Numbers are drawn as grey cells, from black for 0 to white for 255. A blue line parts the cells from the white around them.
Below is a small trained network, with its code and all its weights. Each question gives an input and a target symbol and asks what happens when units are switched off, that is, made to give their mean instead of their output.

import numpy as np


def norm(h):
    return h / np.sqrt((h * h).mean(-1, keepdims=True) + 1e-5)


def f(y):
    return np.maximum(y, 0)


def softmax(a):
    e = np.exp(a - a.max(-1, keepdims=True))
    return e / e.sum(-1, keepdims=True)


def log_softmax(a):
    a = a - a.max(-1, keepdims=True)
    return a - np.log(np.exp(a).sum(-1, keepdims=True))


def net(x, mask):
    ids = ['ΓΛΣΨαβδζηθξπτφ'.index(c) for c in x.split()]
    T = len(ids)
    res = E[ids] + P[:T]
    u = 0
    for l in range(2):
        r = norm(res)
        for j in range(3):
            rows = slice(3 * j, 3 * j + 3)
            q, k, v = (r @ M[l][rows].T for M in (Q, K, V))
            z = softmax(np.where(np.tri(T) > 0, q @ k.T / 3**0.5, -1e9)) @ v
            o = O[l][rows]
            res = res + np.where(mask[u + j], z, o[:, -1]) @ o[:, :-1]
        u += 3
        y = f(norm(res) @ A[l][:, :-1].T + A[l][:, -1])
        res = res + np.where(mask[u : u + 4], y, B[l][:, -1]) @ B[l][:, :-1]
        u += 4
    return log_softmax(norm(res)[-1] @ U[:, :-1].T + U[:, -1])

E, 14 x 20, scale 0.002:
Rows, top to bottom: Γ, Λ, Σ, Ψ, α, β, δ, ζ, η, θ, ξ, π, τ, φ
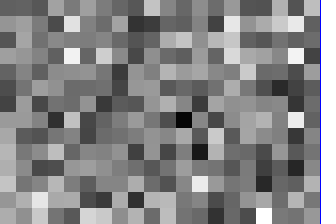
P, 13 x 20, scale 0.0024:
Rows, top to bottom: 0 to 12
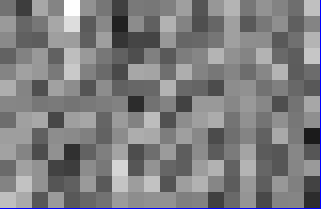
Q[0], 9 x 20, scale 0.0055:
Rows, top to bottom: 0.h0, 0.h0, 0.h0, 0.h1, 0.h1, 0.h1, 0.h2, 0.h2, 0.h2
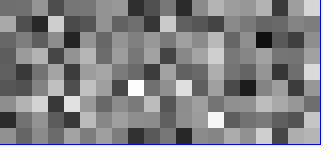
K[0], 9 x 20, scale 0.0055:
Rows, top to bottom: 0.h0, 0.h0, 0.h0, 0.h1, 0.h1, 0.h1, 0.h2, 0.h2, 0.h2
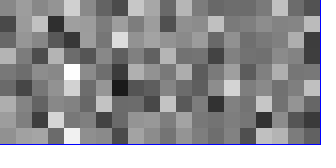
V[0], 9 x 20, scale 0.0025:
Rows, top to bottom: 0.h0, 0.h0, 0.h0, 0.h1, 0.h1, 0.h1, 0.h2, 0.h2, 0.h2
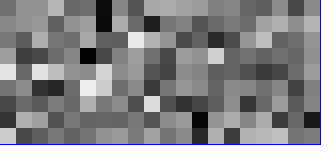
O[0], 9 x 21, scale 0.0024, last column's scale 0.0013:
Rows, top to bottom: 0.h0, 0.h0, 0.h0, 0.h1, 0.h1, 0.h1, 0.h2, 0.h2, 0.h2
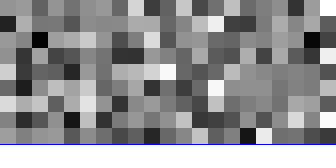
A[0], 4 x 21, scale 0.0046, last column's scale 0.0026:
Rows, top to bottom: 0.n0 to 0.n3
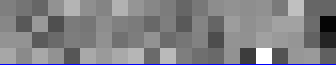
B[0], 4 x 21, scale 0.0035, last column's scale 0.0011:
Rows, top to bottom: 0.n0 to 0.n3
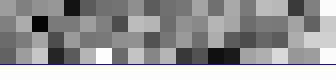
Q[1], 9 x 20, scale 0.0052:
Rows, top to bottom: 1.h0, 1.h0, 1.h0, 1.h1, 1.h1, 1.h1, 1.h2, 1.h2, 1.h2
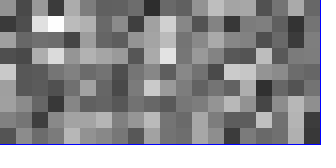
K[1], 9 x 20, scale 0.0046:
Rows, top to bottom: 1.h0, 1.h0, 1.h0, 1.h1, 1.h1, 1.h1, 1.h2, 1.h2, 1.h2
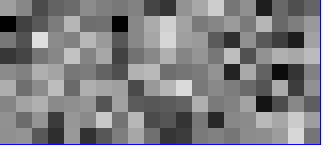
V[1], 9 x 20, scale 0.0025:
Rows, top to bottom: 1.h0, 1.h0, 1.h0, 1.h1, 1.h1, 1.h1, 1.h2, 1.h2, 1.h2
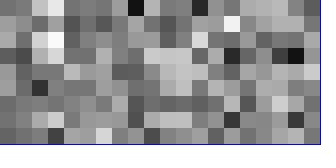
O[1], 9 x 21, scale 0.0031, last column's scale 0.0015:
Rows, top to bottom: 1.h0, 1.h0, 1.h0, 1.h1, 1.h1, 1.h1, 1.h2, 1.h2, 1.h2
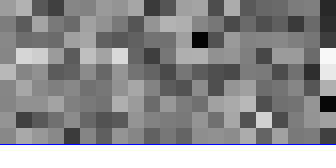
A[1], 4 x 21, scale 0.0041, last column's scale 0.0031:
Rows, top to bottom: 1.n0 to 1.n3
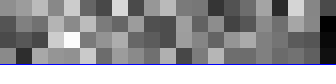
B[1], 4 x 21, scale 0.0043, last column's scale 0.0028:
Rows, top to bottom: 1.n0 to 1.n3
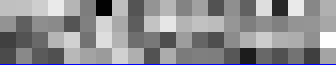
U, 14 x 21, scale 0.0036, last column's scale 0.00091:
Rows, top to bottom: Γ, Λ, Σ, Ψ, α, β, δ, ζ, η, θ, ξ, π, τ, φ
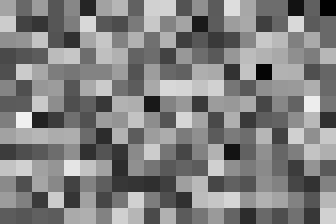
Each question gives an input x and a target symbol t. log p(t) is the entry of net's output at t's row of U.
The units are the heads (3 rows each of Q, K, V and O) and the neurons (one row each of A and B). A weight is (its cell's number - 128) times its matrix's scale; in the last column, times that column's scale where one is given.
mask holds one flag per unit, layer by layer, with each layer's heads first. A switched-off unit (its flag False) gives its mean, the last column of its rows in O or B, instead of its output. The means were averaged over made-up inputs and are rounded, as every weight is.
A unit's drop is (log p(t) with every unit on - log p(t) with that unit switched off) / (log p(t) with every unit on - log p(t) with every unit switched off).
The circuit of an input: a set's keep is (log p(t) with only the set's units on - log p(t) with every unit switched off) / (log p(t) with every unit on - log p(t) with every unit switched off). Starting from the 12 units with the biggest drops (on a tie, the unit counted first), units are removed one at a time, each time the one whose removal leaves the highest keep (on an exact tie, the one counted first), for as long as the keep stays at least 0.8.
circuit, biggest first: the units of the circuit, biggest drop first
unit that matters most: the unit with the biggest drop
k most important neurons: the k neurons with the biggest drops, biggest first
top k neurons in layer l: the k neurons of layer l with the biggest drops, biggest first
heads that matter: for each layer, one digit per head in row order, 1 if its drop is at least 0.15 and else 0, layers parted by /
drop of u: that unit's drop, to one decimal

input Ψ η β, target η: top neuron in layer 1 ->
(1.n0)
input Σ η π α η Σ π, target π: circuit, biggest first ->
(0.h2 0.h1)
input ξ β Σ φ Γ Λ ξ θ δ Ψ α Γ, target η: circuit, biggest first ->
(0.h0 1.n0)
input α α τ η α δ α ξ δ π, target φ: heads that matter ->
010 / 000
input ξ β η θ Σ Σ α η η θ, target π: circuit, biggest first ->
(0.h1 0.h2)
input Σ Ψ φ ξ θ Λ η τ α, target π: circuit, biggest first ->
(0.h2 0.h1)
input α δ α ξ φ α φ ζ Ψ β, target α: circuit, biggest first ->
(0.h0 1.h2)
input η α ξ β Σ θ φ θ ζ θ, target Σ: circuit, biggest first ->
(0.h2 0.n3 0.h0)
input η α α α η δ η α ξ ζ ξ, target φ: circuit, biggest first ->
(0.h1 1.n3)
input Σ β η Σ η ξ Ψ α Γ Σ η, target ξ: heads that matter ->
001 / 000
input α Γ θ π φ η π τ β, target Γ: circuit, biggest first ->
(0.h1 0.h2)
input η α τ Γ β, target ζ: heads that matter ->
010 / 000
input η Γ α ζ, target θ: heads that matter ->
000 / 110
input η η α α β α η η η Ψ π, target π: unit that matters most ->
0.h2
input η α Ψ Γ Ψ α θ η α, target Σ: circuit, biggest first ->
(0.h2 0.h0 0.n3)
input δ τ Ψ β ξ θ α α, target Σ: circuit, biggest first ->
(0.h2 0.n3 0.h1)
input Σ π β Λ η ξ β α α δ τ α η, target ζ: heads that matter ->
110 / 000
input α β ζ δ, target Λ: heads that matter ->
001 / 000
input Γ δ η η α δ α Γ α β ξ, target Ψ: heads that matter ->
100 / 000
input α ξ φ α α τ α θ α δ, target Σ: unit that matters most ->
0.h2
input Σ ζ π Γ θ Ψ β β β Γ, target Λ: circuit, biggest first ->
(0.h2 0.h0)
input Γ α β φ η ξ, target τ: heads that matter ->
110 / 000
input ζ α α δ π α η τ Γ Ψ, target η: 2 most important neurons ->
(1.n0 0.n2)
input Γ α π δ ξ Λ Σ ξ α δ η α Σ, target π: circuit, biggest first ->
(0.h1 0.h2)
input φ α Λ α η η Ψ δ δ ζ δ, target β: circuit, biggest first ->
(1.n1 0.h2 0.h1)
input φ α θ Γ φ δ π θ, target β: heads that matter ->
001 / 000
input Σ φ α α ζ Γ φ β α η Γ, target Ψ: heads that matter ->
100 / 000
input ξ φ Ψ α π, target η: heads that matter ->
100 / 000
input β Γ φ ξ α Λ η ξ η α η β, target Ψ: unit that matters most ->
1.n2
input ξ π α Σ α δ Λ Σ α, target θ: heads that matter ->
100 / 010
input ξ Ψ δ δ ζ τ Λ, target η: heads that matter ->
010 / 000
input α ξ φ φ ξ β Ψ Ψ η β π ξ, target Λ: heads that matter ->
000 / 000
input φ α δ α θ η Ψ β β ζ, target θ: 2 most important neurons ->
(0.n2 0.n1)
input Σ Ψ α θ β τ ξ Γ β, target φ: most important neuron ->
(1.n3)
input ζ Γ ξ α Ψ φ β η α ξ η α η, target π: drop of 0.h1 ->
0.3
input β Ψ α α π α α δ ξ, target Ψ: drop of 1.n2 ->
0.3
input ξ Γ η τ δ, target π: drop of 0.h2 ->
0.2
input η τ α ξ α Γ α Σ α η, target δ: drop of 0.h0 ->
1.0
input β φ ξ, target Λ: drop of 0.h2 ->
0.3
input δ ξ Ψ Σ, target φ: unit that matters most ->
0.h1
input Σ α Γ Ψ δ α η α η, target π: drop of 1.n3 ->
0.0
